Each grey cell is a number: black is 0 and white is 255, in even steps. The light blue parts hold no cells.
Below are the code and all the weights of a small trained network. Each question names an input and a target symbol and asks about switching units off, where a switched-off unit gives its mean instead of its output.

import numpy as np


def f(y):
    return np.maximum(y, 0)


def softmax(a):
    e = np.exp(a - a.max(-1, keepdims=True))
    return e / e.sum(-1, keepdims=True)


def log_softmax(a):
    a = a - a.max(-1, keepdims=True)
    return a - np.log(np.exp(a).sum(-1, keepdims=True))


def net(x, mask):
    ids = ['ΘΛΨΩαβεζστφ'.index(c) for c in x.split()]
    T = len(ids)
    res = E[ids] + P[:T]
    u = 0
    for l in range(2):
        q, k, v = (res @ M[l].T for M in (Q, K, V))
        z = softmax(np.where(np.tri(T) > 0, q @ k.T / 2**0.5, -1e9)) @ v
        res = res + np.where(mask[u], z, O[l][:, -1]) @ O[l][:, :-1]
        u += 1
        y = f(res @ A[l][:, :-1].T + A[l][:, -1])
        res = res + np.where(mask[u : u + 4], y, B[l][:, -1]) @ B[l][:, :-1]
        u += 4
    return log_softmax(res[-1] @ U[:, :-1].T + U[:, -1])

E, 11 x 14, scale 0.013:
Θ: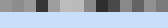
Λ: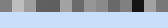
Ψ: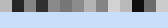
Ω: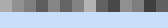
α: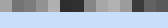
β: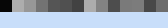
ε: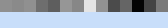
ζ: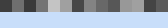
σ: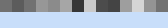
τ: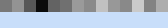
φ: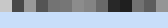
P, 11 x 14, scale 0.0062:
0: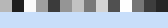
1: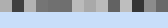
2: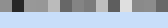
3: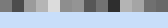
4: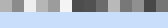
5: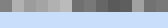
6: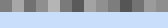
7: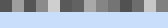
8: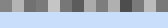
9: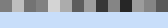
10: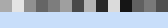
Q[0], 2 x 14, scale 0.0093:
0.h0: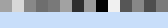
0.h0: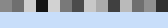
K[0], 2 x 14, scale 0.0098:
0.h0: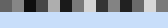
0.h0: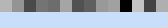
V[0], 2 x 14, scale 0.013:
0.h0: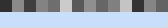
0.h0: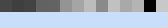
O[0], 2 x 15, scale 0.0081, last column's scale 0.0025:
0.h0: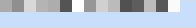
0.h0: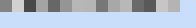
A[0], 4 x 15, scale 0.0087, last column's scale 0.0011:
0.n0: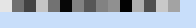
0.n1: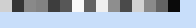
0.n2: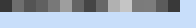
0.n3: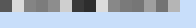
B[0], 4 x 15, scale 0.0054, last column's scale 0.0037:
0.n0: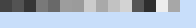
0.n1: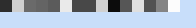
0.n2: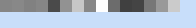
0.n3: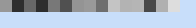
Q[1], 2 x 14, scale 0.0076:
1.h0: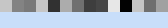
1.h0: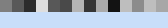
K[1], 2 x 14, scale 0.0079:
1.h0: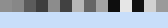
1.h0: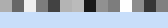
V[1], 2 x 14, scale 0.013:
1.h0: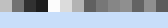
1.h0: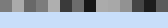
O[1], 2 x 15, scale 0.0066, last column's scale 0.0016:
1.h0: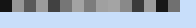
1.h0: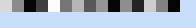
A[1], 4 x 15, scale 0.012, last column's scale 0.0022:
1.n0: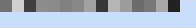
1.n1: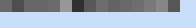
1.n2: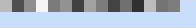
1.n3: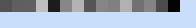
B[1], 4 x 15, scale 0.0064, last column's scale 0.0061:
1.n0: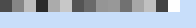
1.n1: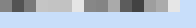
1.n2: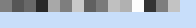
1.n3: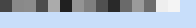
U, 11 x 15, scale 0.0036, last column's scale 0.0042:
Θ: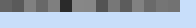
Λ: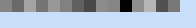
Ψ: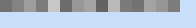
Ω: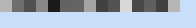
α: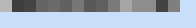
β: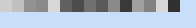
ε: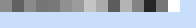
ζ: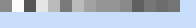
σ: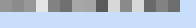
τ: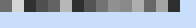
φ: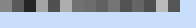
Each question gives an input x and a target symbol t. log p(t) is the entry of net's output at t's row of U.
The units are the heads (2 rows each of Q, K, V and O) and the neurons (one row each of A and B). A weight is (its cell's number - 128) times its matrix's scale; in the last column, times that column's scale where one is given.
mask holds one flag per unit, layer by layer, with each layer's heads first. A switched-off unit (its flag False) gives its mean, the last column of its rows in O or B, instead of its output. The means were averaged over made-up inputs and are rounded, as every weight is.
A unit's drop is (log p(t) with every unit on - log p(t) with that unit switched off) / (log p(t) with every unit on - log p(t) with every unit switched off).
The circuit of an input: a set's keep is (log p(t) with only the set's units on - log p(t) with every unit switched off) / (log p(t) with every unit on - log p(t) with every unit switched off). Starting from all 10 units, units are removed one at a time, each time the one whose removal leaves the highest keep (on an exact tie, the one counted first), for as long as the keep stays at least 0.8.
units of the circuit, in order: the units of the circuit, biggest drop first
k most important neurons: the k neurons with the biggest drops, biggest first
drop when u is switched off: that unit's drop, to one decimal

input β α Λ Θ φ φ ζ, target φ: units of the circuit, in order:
0.h0, 1.n1
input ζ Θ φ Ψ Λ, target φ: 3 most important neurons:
1.n1, 0.n2, 1.n0
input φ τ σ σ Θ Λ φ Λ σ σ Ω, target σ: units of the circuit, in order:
1.h0
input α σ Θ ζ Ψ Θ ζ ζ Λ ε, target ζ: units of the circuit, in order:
0.h0, 1.h0
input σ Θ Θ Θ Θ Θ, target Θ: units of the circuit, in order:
1.h0, 1.n3, 0.h0
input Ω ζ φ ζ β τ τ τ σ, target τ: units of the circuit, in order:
0.h0, 1.n0
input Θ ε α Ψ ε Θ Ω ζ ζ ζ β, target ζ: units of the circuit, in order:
0.h0, 1.h0
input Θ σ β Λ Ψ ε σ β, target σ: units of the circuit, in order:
1.h0, 0.h0
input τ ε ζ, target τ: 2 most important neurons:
1.n0, 1.n1
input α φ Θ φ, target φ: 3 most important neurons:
1.n1, 0.n0, 1.n0
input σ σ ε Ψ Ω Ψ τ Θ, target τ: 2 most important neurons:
1.n0, 1.n1
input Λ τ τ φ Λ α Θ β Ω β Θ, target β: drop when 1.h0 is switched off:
1.1
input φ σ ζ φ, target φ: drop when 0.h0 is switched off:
0.6
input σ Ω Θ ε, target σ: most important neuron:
0.n1
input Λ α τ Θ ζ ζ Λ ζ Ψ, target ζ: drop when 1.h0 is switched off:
0.3
